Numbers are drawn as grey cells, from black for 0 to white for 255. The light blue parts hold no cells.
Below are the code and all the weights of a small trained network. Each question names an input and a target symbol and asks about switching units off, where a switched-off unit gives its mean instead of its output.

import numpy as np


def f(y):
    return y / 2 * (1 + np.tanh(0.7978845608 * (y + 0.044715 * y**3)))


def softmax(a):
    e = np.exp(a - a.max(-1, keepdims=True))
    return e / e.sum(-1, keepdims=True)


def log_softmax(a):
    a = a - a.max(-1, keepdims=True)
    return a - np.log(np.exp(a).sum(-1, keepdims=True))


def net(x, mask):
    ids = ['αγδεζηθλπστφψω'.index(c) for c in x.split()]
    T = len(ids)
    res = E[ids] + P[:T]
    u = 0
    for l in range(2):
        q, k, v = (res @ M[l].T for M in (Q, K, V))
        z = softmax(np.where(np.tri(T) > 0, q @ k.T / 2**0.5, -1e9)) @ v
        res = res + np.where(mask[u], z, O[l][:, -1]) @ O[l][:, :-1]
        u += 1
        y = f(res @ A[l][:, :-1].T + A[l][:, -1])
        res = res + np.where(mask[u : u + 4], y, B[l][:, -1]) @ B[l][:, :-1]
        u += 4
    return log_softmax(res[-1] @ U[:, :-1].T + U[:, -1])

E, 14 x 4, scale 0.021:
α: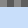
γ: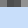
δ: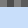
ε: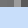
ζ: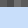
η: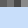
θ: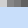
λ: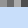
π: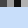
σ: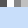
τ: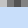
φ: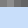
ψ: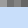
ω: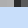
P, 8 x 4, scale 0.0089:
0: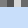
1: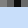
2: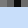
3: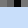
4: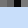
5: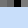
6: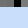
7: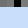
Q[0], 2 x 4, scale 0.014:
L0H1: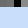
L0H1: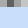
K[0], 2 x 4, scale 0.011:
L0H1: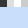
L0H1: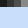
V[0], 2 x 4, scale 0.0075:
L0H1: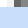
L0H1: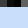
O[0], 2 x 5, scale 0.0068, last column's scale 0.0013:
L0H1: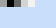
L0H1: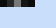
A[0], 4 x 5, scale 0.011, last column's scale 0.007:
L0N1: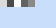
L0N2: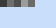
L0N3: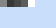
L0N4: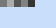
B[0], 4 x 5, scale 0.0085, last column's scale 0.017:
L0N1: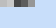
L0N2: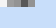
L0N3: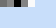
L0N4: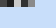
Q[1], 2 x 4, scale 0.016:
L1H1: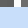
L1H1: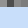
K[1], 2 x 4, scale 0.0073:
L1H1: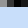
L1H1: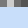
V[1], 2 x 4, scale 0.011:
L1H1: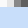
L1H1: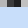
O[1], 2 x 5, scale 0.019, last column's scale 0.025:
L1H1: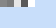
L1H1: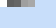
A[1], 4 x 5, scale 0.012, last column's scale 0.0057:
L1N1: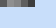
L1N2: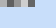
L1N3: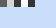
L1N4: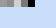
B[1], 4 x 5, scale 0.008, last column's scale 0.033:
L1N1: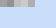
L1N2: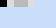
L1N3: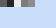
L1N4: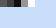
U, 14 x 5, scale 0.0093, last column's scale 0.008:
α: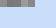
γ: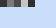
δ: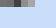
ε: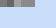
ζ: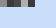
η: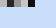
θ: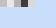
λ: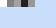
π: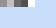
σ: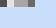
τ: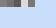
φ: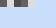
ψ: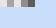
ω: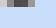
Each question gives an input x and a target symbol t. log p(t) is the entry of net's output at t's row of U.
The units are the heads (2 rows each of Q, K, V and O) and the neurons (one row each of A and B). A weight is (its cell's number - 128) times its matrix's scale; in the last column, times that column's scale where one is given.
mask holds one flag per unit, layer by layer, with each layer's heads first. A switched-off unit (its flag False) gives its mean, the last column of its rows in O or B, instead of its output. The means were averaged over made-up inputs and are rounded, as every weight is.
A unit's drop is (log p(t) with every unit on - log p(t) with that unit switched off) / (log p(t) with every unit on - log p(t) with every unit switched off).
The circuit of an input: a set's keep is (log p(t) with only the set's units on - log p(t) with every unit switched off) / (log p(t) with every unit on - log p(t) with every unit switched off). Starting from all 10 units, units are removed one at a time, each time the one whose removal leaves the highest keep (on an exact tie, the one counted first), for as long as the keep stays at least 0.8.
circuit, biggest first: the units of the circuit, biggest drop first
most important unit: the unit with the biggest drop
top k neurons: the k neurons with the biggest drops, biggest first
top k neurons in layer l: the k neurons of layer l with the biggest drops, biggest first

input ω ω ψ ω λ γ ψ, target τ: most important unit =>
L1H1
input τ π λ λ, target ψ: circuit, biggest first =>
[L1H1 L1N4]
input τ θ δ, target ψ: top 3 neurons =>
[L1N4 L0N1 L1N2]
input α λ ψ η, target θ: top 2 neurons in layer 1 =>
[L1N4 L1N2]
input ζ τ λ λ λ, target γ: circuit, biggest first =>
[L1H1 L0H1]
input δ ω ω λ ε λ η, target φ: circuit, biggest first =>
[L1H1 L0H1 L1N4]
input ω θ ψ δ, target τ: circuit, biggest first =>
[L1H1 L1N2 L0H1]
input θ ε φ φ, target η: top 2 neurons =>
[L1N4 L0N3]
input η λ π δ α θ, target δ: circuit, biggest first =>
[L1H1 L0H1 L1N2]
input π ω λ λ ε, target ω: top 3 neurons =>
[L0N2 L1N2 L1N4]
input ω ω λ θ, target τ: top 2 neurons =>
[L1N2 L0N2]
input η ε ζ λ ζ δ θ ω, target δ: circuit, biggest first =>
[L1H1 L1N2 L0H1]
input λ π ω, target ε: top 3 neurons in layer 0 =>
[L0N1 L0N3 L0N4]
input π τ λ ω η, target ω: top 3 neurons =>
[L0N2 L1N2 L1N4]
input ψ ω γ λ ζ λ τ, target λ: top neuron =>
[L1N2]
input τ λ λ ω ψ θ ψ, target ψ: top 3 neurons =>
[L1N4 L0N1 L1N2]
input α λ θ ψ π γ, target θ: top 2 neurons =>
[L1N4 L0N1]
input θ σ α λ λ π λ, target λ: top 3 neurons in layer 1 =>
[L1N4 L1N2 L1N1]
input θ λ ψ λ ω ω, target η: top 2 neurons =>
[L1N4 L0N1]
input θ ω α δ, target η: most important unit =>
L1N4
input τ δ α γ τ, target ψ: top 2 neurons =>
[L1N4 L0N1]
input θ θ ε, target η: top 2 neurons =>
[L1N4 L0N3]
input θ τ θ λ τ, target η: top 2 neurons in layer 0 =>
[L0N1 L0N3]
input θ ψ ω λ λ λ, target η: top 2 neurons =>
[L1N4 L0N1]
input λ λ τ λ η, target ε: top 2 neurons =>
[L0N1 L1N4]
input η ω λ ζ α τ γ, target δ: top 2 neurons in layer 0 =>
[L0N2 L0N3]
